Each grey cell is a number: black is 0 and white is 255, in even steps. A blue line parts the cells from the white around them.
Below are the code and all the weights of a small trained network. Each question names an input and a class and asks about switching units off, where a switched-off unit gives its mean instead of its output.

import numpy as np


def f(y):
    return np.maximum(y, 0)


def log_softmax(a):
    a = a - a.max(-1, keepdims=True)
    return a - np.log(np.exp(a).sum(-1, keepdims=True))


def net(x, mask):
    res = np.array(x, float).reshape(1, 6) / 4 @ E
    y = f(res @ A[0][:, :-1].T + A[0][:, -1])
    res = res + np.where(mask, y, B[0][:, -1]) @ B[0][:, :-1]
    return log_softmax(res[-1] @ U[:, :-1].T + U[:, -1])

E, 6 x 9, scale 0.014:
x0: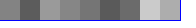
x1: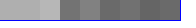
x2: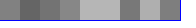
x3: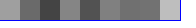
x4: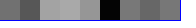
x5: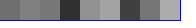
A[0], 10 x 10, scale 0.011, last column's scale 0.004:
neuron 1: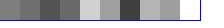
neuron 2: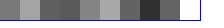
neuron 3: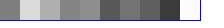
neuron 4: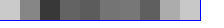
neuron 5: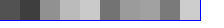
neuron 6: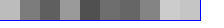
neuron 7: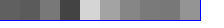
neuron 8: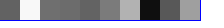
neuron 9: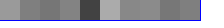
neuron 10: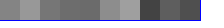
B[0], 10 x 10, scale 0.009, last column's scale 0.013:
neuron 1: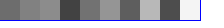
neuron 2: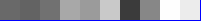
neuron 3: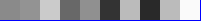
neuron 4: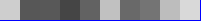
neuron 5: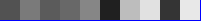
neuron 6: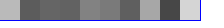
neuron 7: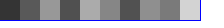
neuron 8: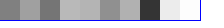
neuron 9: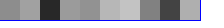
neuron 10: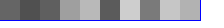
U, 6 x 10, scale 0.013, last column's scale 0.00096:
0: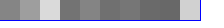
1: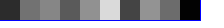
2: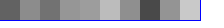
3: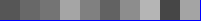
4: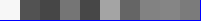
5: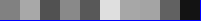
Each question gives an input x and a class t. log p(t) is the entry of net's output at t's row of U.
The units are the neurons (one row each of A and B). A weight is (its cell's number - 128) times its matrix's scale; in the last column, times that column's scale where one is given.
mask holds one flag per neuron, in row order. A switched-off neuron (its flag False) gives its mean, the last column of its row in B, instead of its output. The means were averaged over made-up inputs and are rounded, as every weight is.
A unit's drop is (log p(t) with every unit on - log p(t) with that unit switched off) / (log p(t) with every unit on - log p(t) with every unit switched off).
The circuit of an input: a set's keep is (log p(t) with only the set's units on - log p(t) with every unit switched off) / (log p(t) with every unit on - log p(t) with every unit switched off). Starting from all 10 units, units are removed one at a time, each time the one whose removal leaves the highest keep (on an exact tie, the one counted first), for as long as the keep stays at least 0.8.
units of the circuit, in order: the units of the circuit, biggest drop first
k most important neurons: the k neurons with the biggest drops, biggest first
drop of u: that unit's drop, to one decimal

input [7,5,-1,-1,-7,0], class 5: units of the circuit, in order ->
(neuron 9)
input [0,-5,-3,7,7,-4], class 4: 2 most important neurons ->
(neuron 4; neuron 6)
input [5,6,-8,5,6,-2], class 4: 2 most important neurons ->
(neuron 6; neuron 4)
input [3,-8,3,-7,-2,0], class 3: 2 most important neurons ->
(neuron 5; neuron 2)
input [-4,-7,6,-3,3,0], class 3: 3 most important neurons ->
(neuron 5; neuron 2; neuron 4)
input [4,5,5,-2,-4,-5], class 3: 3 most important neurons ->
(neuron 4; neuron 8; neuron 2)
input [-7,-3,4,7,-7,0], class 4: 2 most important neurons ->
(neuron 4; neuron 5)
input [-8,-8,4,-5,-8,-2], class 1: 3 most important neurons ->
(neuron 7; neuron 3; neuron 1)
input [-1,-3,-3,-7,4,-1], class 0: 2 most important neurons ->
(neuron 3; neuron 9)
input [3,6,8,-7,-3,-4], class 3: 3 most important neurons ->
(neuron 5; neuron 8; neuron 4)
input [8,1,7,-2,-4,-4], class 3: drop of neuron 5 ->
0.3
